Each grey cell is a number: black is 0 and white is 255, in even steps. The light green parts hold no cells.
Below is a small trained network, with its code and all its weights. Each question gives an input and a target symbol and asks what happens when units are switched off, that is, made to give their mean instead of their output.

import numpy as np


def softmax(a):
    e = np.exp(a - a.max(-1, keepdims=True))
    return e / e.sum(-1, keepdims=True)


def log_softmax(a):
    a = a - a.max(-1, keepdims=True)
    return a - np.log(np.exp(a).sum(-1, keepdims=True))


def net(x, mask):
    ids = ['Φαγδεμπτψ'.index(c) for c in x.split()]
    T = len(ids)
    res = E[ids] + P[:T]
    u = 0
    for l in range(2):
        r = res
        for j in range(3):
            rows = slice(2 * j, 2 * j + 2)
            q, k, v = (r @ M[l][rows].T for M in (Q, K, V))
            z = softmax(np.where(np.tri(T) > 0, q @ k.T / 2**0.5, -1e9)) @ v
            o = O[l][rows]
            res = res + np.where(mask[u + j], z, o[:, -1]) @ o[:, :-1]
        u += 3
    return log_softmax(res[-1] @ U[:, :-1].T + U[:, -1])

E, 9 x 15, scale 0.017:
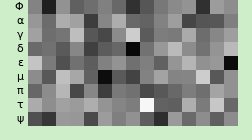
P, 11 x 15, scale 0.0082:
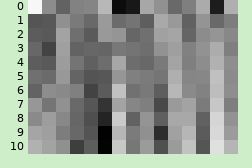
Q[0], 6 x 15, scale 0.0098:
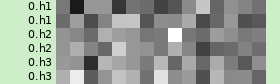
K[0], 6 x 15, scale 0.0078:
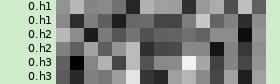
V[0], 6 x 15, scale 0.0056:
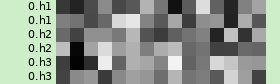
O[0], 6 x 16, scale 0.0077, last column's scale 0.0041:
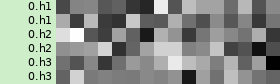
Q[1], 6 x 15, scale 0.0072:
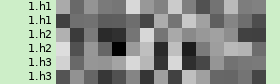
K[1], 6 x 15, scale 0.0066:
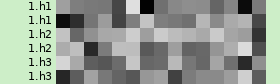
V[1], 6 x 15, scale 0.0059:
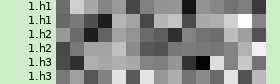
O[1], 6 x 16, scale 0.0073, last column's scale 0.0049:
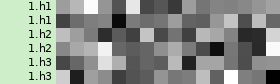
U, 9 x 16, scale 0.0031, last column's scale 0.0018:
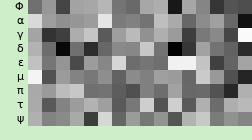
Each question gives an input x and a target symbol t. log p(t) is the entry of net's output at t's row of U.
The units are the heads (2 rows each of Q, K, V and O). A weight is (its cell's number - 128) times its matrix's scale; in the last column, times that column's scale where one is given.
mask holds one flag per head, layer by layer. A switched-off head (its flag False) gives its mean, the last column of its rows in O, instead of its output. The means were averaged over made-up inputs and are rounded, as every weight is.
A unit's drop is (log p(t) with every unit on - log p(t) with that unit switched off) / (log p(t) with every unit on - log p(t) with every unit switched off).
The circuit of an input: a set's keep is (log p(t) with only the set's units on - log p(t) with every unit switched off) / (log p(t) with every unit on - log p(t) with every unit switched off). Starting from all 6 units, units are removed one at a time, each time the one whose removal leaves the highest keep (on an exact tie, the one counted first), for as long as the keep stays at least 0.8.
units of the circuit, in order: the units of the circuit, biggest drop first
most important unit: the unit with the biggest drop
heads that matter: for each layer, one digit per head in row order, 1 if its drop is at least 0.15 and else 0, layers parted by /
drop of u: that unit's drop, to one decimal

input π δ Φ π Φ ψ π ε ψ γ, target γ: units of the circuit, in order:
[0.h2, 0.h1, 1.h1]
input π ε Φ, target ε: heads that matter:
000 / 010
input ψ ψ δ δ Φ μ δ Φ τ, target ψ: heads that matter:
010 / 110
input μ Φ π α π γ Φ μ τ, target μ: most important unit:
1.h3
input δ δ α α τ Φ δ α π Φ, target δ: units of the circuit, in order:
[0.h1, 0.h2, 1.h1, 1.h3]
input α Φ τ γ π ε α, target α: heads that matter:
110 / 111
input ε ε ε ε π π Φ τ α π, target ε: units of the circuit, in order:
[0.h1, 1.h2]
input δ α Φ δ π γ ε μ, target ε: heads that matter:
001 / 010
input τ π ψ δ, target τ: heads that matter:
100 / 011
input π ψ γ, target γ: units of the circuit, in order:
[1.h1, 0.h3, 0.h1]
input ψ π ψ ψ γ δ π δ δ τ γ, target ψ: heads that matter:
110 / 110
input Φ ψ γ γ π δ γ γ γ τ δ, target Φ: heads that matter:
110 / 001
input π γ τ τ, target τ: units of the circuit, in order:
[0.h1, 1.h3]
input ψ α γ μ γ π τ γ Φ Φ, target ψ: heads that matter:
110 / 110
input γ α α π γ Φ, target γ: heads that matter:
111 / 100
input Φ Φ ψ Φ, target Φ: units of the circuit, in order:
[1.h3, 0.h1, 0.h2]
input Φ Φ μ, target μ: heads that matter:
110 / 001
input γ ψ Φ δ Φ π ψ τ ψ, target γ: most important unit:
1.h1
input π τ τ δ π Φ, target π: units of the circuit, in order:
[0.h2, 0.h3, 1.h2, 1.h1]
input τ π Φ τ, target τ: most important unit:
1.h3
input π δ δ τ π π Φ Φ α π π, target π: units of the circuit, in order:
[0.h3, 0.h2, 1.h2]
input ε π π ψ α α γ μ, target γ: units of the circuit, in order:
[0.h2, 1.h1, 0.h3]
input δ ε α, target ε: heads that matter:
000 / 010
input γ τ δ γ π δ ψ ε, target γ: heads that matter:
111 / 110
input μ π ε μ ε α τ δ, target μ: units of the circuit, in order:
[0.h1, 1.h3, 0.h2]
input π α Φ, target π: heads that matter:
011 / 010
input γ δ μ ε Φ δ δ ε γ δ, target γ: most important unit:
0.h1
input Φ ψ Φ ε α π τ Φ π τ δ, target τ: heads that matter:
111 / 011
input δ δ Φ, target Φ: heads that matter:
100 / 001
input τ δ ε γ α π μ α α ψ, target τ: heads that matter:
100 / 011
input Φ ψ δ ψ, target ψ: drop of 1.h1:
0.6
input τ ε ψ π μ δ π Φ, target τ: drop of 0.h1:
1.3
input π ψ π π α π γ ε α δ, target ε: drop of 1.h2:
0.9
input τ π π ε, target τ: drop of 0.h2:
0.1
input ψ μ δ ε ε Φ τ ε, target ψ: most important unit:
0.h2
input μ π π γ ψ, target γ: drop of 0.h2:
0.4
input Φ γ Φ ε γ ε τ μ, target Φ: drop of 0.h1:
0.9
